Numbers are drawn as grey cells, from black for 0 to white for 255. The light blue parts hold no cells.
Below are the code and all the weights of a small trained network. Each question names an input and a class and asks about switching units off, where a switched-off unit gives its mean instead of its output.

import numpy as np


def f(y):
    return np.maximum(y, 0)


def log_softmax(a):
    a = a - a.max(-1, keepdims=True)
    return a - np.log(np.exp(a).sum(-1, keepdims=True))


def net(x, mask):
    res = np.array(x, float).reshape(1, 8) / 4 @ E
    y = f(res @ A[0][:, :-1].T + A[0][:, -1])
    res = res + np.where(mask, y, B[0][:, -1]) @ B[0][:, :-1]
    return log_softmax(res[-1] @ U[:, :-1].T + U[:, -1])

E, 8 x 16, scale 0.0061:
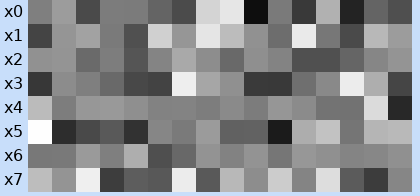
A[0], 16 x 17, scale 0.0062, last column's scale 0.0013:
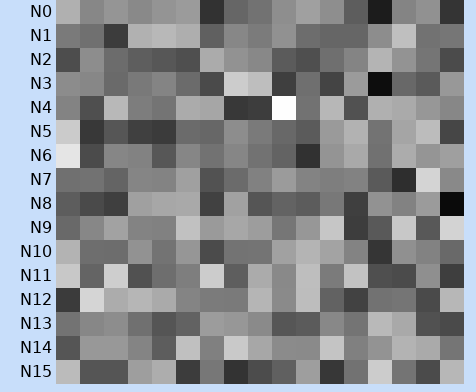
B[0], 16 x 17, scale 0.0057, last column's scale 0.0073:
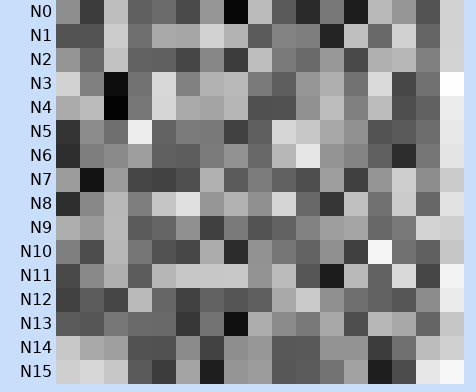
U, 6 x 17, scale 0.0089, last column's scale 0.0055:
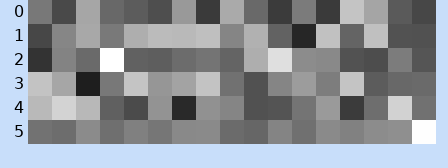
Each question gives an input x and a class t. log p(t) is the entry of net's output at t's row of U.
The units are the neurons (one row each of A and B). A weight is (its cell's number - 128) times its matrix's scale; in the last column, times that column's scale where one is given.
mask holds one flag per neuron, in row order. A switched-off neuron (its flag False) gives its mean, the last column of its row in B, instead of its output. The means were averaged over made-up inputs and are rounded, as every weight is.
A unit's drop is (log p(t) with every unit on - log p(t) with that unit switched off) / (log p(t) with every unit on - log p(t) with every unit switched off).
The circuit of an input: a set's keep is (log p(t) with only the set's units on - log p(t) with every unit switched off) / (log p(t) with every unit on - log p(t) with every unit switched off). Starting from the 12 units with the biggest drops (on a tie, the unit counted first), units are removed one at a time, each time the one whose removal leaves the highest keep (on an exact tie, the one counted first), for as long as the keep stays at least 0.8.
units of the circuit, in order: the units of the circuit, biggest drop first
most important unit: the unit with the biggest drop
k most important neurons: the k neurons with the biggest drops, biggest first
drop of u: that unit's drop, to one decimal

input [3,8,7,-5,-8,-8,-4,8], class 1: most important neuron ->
(N11)
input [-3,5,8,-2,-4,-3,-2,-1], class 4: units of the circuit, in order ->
(N14; N9)
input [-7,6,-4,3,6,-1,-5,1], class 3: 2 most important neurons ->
(N4; N15)
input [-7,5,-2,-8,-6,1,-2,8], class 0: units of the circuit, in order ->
(N7; N0)
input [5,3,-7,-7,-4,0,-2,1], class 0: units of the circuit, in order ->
(N0; N7)
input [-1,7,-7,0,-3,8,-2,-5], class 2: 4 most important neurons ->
(N5; N6; N15; N11)
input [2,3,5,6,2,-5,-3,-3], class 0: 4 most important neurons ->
(N2; N13; N5; N6)
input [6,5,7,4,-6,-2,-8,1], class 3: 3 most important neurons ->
(N3; N15; N0)
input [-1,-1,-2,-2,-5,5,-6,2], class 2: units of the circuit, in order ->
(N5; N6)
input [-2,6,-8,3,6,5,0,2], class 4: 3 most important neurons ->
(N14; N9; N12)
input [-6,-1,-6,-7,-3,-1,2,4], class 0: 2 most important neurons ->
(N0; N7)
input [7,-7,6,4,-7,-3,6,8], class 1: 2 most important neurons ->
(N11; N4)
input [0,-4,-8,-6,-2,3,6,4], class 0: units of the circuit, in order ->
(N0; N10)
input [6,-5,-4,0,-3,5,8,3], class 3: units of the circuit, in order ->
(N3)
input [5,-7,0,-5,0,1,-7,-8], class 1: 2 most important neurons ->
(N8; N1)
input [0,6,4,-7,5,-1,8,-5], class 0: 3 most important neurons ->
(N0; N10; N15)
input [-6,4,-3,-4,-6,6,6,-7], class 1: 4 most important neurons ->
(N8; N1; N3; N12)
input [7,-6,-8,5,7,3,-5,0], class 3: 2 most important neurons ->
(N3; N0)
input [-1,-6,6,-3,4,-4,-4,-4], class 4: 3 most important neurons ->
(N15; N11; N5)
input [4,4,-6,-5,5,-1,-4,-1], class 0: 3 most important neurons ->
(N0; N10; N15)
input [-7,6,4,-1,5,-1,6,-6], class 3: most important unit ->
N4
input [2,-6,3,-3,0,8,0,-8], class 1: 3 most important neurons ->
(N8; N1; N12)
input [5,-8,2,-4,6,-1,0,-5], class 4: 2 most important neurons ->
(N15; N11)
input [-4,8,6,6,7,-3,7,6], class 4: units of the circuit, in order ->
(N9; N14)
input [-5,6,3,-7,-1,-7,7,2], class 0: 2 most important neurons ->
(N0; N7)
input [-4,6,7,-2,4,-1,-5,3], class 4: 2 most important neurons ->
(N9; N3)
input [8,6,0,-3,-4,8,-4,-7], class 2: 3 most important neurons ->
(N5; N6; N11)
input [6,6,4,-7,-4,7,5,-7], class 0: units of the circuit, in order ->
(N0; N10)
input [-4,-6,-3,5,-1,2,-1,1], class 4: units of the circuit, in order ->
(N15)
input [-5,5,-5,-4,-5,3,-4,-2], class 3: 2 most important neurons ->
(N4; N15)
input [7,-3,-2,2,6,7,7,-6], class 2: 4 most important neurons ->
(N5; N6; N11; N4)
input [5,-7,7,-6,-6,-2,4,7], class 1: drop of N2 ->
0.2
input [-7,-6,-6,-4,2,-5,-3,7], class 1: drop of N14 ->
0.1
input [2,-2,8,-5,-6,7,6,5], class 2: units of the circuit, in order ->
(N5)
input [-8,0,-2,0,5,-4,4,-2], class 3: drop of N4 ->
0.8
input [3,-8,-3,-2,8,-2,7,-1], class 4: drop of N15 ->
1.1
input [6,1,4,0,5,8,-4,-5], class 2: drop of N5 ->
0.6
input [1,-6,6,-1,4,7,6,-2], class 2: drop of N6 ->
0.4
